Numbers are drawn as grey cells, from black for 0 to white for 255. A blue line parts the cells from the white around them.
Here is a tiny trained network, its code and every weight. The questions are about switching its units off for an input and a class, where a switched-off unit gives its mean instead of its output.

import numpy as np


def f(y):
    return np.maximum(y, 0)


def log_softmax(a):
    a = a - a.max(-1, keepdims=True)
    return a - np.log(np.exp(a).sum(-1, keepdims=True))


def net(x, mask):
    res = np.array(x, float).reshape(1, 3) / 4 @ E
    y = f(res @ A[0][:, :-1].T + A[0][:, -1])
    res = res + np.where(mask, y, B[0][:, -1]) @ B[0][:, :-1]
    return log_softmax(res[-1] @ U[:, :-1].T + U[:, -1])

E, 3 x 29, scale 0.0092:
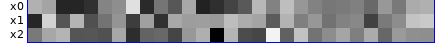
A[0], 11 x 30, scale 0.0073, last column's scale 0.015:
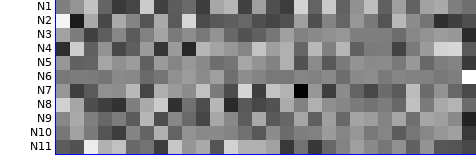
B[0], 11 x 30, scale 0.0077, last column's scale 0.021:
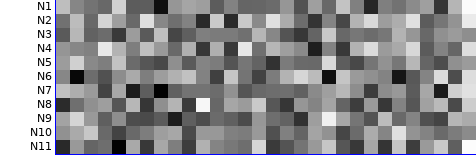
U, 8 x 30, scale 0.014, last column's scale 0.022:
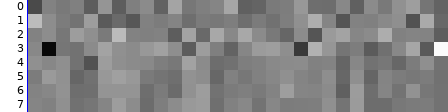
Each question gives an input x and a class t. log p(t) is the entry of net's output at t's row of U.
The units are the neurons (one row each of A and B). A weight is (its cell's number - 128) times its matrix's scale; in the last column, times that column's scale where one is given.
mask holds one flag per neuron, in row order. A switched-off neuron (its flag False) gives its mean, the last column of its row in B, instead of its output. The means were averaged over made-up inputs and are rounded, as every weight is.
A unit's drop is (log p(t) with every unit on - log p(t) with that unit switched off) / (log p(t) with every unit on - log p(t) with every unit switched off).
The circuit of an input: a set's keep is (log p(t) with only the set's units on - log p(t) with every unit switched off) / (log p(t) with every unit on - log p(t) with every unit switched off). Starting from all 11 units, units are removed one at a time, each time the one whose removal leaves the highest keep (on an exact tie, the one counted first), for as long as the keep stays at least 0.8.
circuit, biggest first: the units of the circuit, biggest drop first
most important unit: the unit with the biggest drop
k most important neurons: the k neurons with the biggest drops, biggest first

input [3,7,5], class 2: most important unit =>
N4
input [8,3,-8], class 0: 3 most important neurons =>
N8, N1, N3
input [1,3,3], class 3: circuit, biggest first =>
N2, N7, N11
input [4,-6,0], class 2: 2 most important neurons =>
N2, N11
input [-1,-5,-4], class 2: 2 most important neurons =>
N2, N1
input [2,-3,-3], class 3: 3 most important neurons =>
N11, N4, N1
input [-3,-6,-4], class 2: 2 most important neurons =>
N2, N1
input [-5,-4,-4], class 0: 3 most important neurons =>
N11, N1, N4
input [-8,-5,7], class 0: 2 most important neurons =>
N11, N7
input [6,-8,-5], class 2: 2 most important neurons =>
N2, N11
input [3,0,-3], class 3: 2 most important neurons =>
N11, N1
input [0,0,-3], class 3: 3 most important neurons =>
N1, N9, N2
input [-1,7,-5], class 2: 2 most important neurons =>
N4, N1
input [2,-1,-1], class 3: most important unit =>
N11
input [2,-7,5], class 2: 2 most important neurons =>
N2, N7
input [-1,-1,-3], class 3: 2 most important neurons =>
N1, N9
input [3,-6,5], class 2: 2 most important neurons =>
N2, N7
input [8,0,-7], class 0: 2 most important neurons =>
N8, N1
